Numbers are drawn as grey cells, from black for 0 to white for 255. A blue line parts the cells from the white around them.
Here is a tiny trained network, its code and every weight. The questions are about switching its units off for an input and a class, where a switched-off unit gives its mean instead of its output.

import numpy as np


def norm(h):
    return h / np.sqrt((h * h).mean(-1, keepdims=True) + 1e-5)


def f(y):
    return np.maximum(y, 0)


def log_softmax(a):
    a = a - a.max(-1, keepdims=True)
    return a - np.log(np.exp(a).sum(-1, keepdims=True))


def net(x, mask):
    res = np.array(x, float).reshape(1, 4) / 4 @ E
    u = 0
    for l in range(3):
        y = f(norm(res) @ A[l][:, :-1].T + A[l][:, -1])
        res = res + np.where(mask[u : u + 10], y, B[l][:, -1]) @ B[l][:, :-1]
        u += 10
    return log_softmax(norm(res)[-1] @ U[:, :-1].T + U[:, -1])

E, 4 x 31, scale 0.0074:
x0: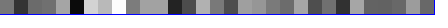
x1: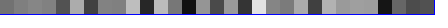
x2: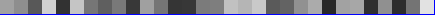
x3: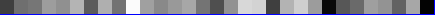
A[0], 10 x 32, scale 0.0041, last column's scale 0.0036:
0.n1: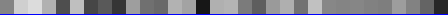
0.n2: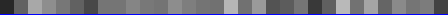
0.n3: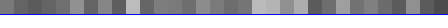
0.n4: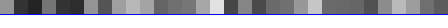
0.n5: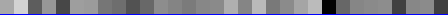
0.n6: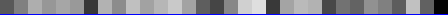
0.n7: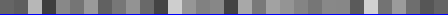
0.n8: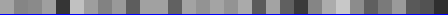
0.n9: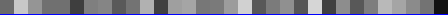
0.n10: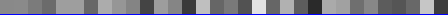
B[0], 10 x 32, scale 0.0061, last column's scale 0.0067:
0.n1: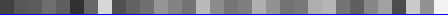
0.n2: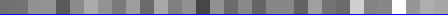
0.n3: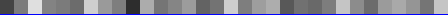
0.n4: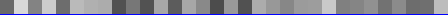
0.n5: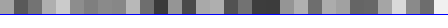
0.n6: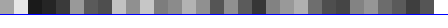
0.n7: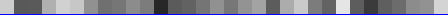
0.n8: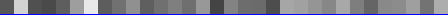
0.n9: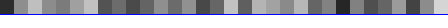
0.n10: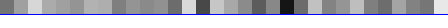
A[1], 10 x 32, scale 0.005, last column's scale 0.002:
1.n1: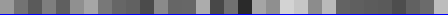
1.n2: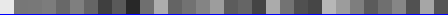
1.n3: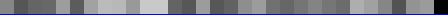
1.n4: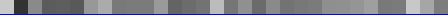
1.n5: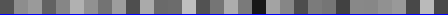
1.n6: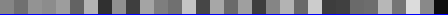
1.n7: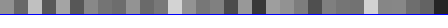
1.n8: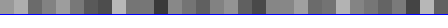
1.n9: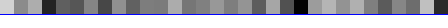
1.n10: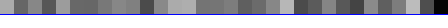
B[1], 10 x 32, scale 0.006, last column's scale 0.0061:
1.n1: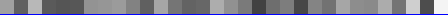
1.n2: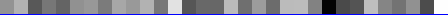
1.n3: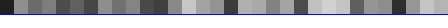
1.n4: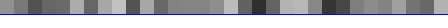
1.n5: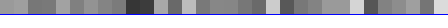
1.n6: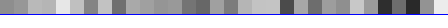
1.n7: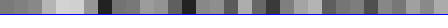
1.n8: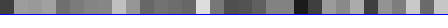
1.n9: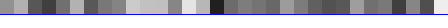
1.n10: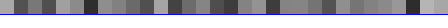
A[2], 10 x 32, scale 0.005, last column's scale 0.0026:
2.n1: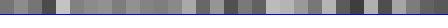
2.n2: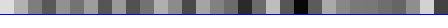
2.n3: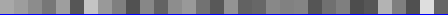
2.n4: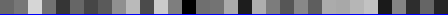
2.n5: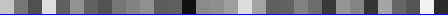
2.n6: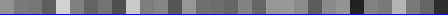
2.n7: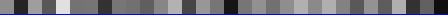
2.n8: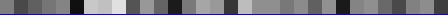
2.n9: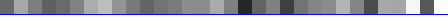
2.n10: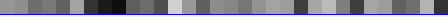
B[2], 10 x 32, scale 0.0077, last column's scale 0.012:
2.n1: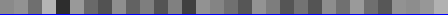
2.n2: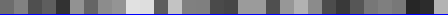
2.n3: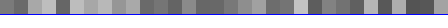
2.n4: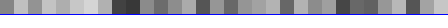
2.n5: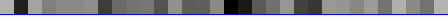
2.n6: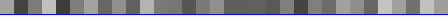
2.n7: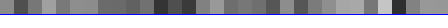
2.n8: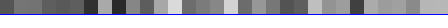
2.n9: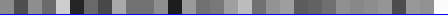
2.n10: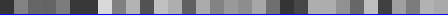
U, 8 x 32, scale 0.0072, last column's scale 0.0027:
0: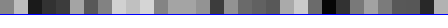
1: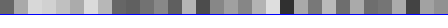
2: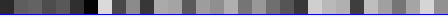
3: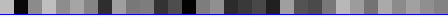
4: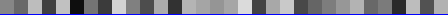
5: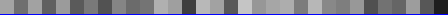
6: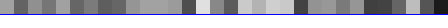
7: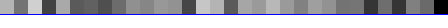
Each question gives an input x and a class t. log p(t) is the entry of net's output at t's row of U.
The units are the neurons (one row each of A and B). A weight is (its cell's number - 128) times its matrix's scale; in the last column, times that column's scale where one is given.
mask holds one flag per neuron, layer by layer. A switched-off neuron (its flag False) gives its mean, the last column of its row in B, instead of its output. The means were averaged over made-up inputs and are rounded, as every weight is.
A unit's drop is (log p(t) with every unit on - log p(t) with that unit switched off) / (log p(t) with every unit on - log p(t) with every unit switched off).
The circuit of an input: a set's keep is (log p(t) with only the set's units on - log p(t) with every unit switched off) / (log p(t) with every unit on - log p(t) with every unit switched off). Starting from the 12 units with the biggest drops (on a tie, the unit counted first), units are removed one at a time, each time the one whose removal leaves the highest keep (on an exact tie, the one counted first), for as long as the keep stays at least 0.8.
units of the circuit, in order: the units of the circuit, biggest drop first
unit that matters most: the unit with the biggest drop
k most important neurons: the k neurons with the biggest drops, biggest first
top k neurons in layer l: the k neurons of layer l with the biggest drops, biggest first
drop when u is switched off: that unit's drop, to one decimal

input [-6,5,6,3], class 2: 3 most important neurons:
(0.n1, 0.n7, 2.n10)
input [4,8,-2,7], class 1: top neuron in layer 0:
(0.n3)
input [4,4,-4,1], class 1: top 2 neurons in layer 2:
(2.n4, 2.n10)
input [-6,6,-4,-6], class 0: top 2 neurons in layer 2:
(2.n2, 2.n8)
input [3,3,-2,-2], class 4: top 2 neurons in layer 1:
(1.n6, 1.n4)
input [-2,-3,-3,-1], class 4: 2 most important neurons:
(1.n1, 0.n9)
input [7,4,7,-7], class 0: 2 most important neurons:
(2.n2, 0.n1)
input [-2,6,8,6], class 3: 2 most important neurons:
(2.n5, 0.n5)
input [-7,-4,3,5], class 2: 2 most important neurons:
(0.n1, 2.n10)
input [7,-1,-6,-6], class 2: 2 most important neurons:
(2.n8, 0.n6)
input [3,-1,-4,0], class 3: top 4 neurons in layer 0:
(0.n1, 0.n6, 0.n9, 0.n8)
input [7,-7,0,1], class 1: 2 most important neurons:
(1.n6, 0.n1)
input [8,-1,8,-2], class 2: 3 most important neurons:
(2.n8, 1.n3, 0.n7)
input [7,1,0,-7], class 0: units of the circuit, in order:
(2.n2)
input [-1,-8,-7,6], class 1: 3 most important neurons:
(0.n9, 1.n6, 0.n5)
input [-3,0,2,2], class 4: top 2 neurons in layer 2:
(2.n9, 2.n8)
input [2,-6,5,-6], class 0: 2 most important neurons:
(2.n2, 0.n10)
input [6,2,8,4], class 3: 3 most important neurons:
(2.n5, 0.n5, 0.n1)
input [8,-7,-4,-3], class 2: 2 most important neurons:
(2.n8, 0.n10)
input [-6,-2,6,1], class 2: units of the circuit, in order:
(0.n1)
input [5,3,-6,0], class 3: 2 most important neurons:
(0.n1, 2.n7)
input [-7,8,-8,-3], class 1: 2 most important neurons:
(2.n4, 0.n5)
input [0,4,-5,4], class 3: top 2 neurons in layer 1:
(1.n2, 1.n9)
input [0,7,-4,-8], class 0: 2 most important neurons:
(1.n9, 2.n2)
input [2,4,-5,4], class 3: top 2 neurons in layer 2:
(2.n6, 2.n2)
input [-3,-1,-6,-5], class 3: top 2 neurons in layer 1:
(1.n7, 1.n10)
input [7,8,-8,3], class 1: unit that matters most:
2.n4
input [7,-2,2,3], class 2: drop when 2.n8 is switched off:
0.3
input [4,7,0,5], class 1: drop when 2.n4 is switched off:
0.3
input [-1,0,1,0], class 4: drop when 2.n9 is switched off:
0.1
